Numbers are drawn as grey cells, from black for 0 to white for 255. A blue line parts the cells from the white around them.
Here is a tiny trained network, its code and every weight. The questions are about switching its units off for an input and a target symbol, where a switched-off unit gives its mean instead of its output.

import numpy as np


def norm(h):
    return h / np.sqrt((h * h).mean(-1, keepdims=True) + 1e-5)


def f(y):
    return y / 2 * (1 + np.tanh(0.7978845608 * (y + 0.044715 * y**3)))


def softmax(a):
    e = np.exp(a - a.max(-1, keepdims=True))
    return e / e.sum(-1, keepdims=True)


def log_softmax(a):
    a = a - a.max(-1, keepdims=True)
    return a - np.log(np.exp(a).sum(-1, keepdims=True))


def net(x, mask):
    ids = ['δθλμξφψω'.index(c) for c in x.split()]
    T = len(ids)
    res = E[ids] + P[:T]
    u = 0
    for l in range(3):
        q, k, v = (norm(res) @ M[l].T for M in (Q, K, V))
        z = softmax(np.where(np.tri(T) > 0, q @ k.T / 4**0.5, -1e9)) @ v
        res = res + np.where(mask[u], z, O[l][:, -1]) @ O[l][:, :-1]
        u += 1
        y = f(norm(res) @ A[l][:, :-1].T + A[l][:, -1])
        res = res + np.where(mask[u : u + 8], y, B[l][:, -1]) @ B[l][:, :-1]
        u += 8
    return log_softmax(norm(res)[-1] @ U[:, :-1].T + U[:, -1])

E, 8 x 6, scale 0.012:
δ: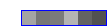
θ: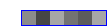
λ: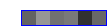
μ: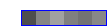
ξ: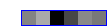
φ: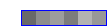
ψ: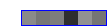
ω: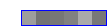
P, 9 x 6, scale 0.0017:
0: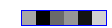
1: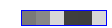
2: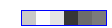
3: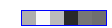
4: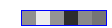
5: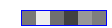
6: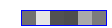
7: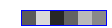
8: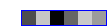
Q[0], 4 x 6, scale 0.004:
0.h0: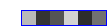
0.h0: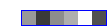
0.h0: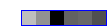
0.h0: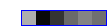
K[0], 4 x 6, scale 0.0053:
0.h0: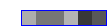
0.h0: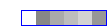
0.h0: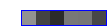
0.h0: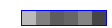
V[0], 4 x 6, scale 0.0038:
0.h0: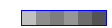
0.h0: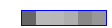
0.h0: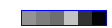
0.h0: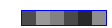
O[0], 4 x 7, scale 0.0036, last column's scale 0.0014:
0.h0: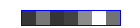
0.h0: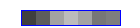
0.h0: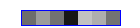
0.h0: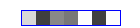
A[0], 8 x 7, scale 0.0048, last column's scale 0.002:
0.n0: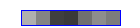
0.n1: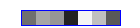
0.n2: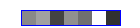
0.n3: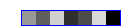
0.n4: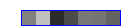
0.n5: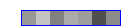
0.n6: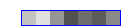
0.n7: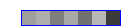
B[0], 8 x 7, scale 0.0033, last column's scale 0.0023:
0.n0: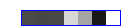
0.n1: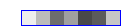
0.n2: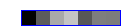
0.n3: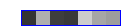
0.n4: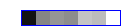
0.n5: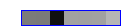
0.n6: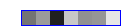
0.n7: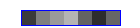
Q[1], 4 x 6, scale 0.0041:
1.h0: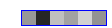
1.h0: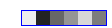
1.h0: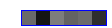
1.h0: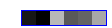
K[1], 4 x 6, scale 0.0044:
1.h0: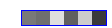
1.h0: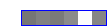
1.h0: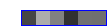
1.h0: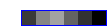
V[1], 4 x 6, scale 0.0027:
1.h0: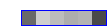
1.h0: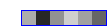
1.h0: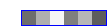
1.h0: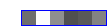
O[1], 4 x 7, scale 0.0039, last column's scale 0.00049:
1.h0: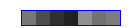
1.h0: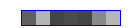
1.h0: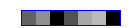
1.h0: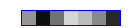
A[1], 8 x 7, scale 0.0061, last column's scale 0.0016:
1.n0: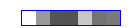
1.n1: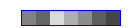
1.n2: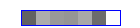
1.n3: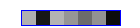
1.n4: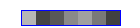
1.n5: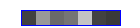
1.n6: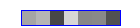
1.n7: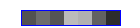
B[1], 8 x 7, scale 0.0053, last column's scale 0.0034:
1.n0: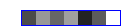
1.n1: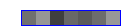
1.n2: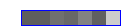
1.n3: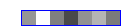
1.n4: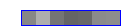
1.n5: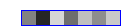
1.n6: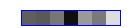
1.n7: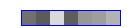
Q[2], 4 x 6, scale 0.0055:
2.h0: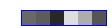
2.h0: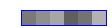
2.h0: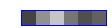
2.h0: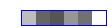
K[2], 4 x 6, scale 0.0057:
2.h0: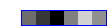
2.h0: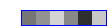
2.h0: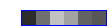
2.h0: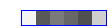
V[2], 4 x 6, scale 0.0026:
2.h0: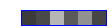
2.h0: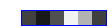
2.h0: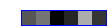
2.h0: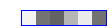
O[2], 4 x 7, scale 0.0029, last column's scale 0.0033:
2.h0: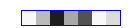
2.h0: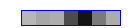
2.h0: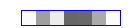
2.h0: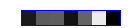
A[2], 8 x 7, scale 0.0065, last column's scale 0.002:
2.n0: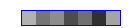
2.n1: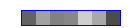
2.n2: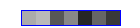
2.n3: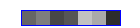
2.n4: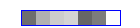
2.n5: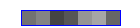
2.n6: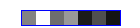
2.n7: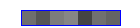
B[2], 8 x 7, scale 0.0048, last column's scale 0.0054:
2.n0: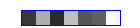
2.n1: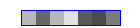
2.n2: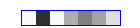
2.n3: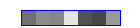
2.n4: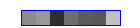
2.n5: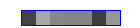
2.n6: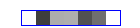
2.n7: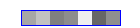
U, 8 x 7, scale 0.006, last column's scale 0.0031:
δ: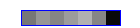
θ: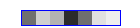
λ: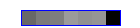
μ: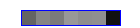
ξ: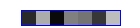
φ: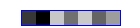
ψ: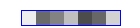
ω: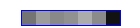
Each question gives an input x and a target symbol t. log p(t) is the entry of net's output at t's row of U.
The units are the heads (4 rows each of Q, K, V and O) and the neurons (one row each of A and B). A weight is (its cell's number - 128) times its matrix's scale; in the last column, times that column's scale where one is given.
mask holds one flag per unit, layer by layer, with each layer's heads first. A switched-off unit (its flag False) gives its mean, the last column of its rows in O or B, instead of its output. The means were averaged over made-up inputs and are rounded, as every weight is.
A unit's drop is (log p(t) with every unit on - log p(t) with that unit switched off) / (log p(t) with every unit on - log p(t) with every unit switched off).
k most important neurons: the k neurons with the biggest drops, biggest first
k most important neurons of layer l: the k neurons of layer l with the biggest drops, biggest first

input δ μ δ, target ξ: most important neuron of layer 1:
[1.n6]
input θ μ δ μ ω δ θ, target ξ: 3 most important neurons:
[2.n2 1.n5 2.n6]
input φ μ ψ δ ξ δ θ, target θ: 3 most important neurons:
[2.n6 2.n0 2.n2]
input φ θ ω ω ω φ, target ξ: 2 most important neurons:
[1.n0 2.n2]
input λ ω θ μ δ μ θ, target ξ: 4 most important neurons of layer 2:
[2.n2 2.n6 2.n5 2.n3]
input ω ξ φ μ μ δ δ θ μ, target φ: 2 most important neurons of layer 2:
[2.n6 2.n2]
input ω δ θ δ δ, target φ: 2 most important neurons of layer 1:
[1.n7 1.n0]
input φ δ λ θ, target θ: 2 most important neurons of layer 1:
[1.n3 1.n5]
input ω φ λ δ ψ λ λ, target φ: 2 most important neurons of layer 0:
[0.n4 0.n1]
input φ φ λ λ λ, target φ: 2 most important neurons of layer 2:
[2.n6 2.n2]
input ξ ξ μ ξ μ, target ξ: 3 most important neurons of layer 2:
[2.n2 2.n6 2.n0]
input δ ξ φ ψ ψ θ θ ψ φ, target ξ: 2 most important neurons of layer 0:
[0.n1 0.n4]
